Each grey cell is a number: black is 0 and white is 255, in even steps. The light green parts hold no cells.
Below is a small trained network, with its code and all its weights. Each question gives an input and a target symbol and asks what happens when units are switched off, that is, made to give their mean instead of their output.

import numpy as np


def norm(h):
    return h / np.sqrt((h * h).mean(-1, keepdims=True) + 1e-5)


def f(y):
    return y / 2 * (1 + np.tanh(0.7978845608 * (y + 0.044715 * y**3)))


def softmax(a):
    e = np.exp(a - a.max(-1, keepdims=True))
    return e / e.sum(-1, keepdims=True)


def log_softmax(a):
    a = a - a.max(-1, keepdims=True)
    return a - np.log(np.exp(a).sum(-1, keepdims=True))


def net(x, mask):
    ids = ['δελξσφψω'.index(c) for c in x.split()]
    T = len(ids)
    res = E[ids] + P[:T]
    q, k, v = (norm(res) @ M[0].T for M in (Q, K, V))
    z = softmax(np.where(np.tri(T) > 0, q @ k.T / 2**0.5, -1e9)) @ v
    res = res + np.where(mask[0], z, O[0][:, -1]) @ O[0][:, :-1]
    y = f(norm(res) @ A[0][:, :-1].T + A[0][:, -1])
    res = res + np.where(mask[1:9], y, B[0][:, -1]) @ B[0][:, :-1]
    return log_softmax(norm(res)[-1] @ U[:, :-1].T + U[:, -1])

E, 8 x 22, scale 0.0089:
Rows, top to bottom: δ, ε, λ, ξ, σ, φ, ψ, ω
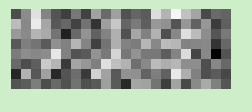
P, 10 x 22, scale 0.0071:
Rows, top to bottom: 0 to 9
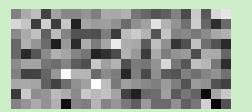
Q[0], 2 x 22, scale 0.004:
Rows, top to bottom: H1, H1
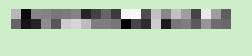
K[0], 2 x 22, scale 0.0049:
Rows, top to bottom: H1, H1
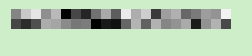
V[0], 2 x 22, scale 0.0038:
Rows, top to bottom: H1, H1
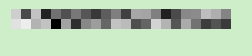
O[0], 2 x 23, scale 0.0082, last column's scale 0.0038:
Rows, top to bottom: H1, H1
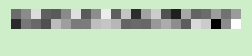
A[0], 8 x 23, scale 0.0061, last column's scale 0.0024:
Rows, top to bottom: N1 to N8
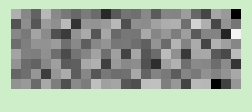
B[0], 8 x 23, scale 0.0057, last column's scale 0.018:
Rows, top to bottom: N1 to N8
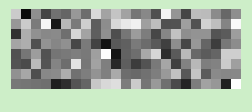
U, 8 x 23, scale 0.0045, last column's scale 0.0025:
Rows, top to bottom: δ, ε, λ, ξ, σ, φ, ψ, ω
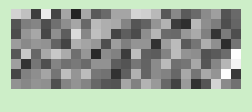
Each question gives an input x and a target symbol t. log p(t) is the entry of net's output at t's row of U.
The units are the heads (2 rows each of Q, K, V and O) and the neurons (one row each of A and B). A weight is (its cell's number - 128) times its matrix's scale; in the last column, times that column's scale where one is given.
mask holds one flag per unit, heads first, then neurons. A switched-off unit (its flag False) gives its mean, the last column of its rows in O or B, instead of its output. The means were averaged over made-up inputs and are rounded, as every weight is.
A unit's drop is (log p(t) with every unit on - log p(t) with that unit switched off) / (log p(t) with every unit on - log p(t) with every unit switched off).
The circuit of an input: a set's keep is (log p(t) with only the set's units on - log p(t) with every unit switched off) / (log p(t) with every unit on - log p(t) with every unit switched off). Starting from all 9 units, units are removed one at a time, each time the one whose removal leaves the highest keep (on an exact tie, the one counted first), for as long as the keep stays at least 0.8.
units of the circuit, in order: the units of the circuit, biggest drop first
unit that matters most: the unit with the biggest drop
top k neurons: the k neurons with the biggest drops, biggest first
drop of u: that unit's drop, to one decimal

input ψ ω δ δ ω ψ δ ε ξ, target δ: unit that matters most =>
N2
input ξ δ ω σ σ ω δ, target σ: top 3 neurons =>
N2, N8, N5
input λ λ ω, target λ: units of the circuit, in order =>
H1, N2
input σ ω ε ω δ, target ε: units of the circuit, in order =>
H1, N5
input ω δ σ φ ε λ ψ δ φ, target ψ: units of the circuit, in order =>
H1, N6, N8
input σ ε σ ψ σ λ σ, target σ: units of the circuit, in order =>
H1, N2, N8, N5
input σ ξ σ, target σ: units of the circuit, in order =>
N2, N8, H1, N5
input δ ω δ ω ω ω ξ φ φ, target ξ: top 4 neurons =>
N1, N2, N5, N3
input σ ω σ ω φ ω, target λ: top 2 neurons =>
N2, N5
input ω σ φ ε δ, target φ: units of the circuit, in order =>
H1, N2, N1, N8
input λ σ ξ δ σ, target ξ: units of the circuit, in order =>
H1, N1, N2, N5
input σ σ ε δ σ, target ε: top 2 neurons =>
N2, N5
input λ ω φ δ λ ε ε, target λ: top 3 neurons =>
N2, N8, N3
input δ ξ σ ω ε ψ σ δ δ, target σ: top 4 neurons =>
N2, N8, N4, N5
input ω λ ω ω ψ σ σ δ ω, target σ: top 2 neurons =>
N2, N8
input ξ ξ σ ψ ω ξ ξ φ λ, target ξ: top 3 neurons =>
N1, N2, N5
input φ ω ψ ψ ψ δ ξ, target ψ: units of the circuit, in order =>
H1, N8, N6
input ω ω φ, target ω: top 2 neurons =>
N8, N2
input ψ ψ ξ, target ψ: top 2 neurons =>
N6, N8
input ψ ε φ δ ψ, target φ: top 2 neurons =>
N2, N1
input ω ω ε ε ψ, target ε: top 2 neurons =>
N2, N5
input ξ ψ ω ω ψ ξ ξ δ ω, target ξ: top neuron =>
N1
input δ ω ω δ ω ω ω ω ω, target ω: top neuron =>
N8
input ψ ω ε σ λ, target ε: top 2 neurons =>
N2, N5
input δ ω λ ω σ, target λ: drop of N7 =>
0.0
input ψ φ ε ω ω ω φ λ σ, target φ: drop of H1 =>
1.3
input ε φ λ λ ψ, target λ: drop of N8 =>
0.3
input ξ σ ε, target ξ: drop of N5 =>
0.3
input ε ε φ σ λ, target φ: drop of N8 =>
0.1
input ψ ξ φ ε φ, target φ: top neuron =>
N2
